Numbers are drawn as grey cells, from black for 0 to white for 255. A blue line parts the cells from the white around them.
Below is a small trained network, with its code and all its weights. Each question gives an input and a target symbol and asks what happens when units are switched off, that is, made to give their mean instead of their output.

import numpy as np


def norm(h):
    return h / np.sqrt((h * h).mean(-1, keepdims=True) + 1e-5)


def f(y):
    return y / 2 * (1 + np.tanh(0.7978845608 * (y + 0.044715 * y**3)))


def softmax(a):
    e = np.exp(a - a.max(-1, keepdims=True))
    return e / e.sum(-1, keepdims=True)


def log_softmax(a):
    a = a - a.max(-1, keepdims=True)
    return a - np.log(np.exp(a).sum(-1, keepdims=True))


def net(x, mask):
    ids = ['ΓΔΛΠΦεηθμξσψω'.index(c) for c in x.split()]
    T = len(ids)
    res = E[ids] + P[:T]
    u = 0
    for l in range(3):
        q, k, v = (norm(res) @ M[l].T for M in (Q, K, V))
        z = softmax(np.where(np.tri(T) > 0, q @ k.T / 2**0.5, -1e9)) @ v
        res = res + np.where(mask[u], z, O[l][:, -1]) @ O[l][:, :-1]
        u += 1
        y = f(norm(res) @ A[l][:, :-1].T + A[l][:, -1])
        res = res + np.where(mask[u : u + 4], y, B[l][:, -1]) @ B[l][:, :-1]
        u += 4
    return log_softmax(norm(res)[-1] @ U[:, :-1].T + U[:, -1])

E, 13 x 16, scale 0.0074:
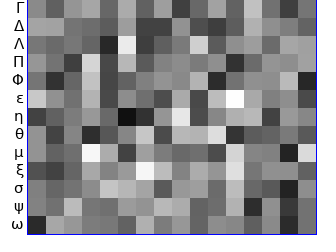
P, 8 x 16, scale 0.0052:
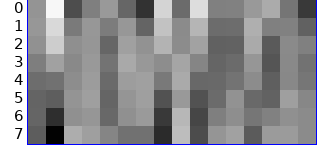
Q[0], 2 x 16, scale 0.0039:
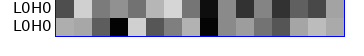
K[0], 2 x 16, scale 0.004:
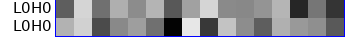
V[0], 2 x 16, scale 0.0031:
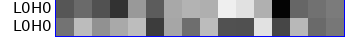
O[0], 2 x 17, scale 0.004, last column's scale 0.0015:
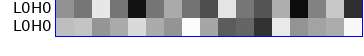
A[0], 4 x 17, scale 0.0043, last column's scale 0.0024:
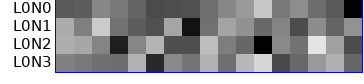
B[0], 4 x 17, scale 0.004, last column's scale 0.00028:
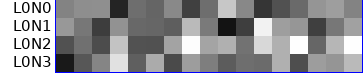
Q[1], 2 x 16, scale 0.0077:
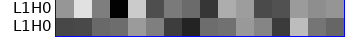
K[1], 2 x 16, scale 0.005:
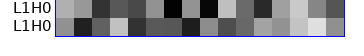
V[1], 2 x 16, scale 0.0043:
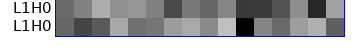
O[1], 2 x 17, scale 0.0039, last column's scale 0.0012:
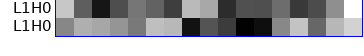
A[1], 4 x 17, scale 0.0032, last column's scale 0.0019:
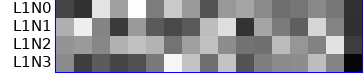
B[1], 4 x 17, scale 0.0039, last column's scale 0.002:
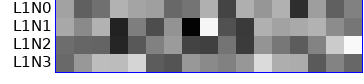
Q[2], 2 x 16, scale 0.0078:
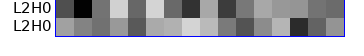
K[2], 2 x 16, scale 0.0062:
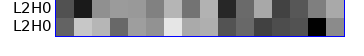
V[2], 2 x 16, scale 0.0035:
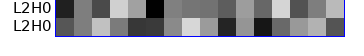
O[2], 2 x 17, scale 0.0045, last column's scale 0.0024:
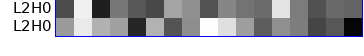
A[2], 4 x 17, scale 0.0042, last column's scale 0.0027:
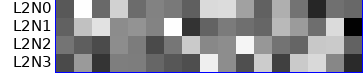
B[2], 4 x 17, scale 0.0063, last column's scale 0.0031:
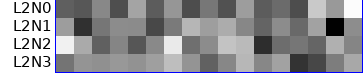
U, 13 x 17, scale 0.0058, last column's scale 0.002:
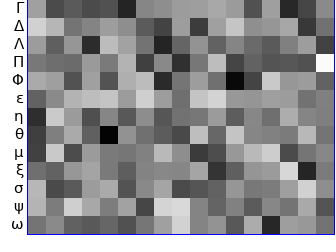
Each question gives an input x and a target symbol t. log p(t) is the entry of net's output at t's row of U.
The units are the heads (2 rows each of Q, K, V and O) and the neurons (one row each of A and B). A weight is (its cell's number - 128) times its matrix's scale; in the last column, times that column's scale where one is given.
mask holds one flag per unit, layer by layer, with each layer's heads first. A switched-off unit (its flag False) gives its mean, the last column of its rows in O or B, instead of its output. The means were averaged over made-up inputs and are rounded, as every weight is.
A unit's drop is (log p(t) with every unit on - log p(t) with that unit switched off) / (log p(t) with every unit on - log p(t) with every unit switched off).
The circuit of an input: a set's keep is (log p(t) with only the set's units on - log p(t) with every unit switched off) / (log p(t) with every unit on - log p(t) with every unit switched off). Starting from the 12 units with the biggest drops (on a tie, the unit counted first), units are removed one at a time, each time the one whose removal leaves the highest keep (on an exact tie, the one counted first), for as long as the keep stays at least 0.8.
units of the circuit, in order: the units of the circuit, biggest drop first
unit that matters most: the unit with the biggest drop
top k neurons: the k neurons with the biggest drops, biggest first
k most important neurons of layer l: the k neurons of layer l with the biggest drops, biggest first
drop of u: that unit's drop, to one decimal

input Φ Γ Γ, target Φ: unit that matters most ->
L0H0
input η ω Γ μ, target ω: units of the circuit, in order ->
(L2H0; L2N0; L1H0)
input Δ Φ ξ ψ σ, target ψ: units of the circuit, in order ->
(L2H0; L0H0)
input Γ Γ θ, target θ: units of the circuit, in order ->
(L0H0; L0N1; L1H0)
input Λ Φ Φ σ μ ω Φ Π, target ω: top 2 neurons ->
(L2N0; L0N2)
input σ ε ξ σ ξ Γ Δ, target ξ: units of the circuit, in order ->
(L1H0; L2N1)
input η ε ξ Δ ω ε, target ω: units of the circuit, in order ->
(L2H0; L2N0; L0H0)
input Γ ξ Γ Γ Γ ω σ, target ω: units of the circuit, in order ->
(L2H0; L0H0; L1H0)
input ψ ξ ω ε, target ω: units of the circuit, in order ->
(L2H0; L2N0)
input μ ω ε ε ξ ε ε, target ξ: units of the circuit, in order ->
(L1H0; L2N1; L0H0)
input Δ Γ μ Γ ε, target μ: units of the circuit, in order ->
(L2H0; L2N0)
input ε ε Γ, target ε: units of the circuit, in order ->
(L1H0; L0H0)
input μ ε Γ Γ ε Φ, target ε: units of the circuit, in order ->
(L1H0; L2N3)
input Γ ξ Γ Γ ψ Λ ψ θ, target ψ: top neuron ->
(L0N1)
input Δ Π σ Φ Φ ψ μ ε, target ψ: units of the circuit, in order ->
(L0H0; L2H0)
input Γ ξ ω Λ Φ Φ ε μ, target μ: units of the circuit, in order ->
(L2H0; L0N3)
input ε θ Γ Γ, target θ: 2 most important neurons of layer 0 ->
(L0N1; L0N0)
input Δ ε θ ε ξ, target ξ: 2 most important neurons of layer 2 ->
(L2N1; L2N3)
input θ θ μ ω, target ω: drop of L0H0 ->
0.3
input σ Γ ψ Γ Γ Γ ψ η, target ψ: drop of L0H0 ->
0.2
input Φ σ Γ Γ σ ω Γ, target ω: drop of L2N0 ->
0.2
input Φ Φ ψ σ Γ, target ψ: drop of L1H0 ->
0.1
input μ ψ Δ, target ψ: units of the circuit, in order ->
(L2H0)
